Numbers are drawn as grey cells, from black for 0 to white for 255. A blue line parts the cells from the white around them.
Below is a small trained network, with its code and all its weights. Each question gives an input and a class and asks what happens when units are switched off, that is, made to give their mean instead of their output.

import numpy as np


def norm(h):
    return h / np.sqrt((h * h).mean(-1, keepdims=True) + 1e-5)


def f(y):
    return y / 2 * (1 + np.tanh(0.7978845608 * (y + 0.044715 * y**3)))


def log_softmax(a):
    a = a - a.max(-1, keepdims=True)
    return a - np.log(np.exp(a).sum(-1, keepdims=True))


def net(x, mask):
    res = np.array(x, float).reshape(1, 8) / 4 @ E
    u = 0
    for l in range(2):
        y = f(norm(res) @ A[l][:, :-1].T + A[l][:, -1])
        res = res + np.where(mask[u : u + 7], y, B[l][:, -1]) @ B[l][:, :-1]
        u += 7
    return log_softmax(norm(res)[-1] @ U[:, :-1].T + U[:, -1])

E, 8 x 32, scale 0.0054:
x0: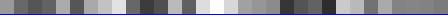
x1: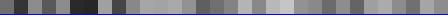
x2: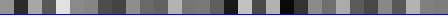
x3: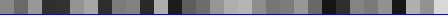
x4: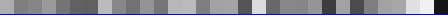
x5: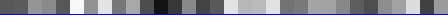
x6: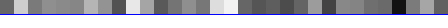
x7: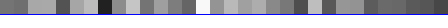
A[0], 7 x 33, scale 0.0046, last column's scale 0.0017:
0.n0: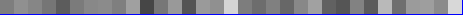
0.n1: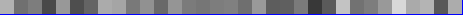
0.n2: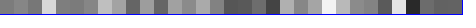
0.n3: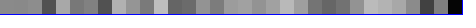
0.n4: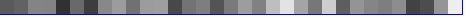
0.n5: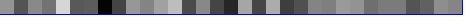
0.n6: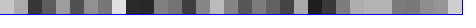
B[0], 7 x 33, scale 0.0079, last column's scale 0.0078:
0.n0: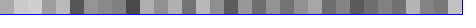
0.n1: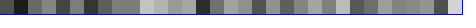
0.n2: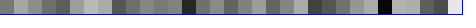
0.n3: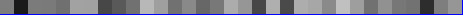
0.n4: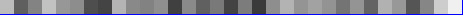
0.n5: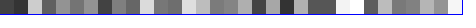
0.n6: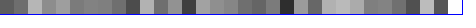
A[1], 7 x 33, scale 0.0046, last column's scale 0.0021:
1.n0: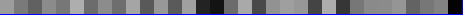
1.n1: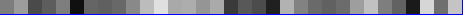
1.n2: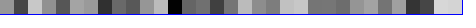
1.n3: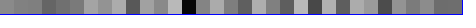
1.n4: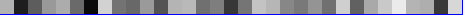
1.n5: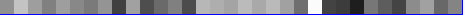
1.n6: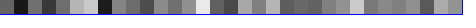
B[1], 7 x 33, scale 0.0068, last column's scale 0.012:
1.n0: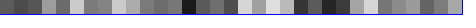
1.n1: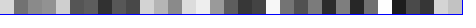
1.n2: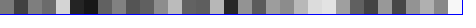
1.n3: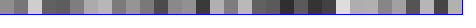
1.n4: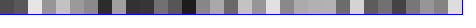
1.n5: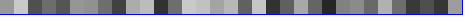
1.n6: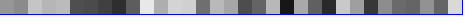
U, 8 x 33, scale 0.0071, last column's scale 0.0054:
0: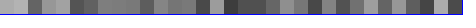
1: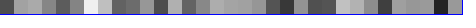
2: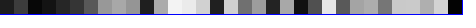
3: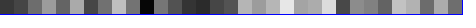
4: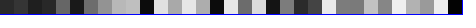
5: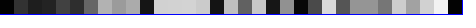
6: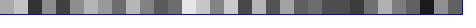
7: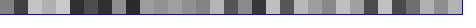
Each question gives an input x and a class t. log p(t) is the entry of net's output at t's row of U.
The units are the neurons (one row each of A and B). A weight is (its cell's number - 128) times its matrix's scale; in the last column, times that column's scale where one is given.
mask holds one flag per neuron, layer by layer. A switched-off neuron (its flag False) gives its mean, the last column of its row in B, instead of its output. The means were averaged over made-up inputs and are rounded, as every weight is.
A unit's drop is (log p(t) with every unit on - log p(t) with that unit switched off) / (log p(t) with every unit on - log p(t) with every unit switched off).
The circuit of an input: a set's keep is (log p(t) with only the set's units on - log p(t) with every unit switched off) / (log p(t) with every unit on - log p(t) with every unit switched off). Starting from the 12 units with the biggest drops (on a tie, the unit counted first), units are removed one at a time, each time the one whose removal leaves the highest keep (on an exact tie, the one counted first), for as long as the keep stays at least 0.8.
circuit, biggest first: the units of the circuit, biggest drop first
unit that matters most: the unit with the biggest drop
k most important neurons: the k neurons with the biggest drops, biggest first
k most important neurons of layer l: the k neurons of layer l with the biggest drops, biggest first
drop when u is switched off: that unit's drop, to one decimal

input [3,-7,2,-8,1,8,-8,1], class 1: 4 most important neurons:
[0.n2 1.n3 0.n4 1.n2]
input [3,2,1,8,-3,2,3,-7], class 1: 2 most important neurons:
[0.n4 0.n5]
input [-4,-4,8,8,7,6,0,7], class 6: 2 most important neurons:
[1.n5 0.n5]
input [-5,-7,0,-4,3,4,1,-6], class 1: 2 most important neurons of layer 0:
[0.n2 0.n4]
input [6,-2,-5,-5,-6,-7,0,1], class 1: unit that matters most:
0.n2
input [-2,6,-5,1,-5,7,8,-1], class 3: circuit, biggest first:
[1.n6 1.n1 0.n5]
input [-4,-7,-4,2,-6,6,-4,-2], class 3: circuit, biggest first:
[0.n5 1.n0]
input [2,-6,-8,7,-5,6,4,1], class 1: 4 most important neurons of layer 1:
[1.n1 1.n5 1.n4 1.n6]
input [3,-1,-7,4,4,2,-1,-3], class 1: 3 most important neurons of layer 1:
[1.n2 1.n3 1.n1]
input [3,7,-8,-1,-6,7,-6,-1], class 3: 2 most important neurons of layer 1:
[1.n0 1.n1]
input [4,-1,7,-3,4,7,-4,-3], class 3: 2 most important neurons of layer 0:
[0.n5 0.n6]
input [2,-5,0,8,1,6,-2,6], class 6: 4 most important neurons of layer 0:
[0.n5 0.n4 0.n0 0.n2]
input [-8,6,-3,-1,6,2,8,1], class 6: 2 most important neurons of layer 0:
[0.n5 0.n1]
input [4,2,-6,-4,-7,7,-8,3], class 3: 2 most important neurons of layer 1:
[1.n0 1.n1]
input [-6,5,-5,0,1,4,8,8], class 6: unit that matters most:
1.n5
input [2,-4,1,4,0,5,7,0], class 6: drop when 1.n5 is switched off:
0.2
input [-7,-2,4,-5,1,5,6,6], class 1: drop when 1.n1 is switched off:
0.3
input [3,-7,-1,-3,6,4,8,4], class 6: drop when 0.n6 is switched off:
0.2
